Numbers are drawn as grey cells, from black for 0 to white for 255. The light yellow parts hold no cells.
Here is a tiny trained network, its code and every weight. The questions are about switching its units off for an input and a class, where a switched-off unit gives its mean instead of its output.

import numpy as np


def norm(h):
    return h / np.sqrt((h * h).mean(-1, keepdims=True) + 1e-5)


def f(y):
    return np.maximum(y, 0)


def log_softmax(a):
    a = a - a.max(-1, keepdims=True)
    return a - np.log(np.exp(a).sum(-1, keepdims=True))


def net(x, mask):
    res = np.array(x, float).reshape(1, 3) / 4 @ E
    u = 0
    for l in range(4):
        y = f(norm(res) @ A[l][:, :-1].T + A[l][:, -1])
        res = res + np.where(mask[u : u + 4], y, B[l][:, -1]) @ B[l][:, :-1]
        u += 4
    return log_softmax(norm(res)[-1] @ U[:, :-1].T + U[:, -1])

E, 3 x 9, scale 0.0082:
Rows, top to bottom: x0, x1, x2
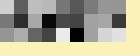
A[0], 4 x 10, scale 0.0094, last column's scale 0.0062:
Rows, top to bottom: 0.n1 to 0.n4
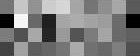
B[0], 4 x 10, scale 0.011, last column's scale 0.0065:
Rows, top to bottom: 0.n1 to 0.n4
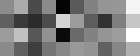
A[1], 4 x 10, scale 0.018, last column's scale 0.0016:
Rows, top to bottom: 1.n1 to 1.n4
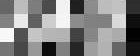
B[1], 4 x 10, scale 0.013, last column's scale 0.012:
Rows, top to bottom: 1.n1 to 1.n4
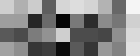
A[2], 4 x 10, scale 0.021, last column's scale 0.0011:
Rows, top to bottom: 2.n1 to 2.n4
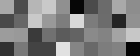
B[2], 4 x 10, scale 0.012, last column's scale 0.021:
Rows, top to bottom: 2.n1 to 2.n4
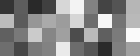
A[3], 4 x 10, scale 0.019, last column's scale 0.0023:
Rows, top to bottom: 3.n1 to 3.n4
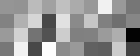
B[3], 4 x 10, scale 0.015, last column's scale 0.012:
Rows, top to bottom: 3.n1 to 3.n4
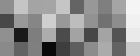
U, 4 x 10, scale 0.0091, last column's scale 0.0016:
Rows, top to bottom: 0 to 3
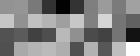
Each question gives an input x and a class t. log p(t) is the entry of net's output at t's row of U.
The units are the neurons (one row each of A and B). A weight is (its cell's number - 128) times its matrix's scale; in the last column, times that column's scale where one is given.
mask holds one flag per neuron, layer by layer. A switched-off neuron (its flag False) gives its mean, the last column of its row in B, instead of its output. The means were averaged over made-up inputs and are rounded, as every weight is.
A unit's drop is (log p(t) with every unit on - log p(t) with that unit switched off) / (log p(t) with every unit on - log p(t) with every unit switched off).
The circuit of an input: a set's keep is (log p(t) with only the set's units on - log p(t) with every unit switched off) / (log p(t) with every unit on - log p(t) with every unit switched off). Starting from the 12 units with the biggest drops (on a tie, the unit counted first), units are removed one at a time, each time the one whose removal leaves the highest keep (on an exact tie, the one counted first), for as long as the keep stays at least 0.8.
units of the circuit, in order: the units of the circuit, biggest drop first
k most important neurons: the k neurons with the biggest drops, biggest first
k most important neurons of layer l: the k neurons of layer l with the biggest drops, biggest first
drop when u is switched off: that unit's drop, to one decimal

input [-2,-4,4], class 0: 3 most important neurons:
(1.n2 2.n2 0.n1)
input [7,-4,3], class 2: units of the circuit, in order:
(1.n3)
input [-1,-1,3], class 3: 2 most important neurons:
(3.n2 0.n1)
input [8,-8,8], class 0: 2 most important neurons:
(1.n2 3.n4)
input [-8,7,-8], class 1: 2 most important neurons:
(2.n2 1.n2)
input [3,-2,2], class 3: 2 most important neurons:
(0.n1 2.n3)
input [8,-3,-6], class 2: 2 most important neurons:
(2.n1 1.n1)
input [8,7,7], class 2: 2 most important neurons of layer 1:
(1.n3 1.n2)
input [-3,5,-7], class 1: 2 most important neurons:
(2.n2 2.n3)
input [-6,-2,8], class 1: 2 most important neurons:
(1.n1 3.n3)
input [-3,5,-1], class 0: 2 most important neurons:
(1.n1 1.n4)
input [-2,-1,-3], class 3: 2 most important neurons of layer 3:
(3.n1 3.n3)
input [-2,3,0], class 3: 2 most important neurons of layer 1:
(1.n2 1.n4)
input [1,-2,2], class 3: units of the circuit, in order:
(2.n3)
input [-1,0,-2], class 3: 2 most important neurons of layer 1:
(1.n3 1.n1)
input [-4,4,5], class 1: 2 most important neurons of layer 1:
(1.n1 1.n2)
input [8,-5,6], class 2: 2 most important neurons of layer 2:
(2.n1 2.n2)
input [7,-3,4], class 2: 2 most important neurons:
(1.n3 2.n1)
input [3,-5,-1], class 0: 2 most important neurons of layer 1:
(1.n1 1.n3)
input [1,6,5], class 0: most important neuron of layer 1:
(1.n4)
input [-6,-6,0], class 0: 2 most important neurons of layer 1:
(1.n2 1.n3)
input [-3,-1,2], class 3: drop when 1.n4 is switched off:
0.2
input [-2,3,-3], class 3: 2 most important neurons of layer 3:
(3.n3 3.n4)
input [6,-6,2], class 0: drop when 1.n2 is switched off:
0.7
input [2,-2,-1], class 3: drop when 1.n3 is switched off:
0.3
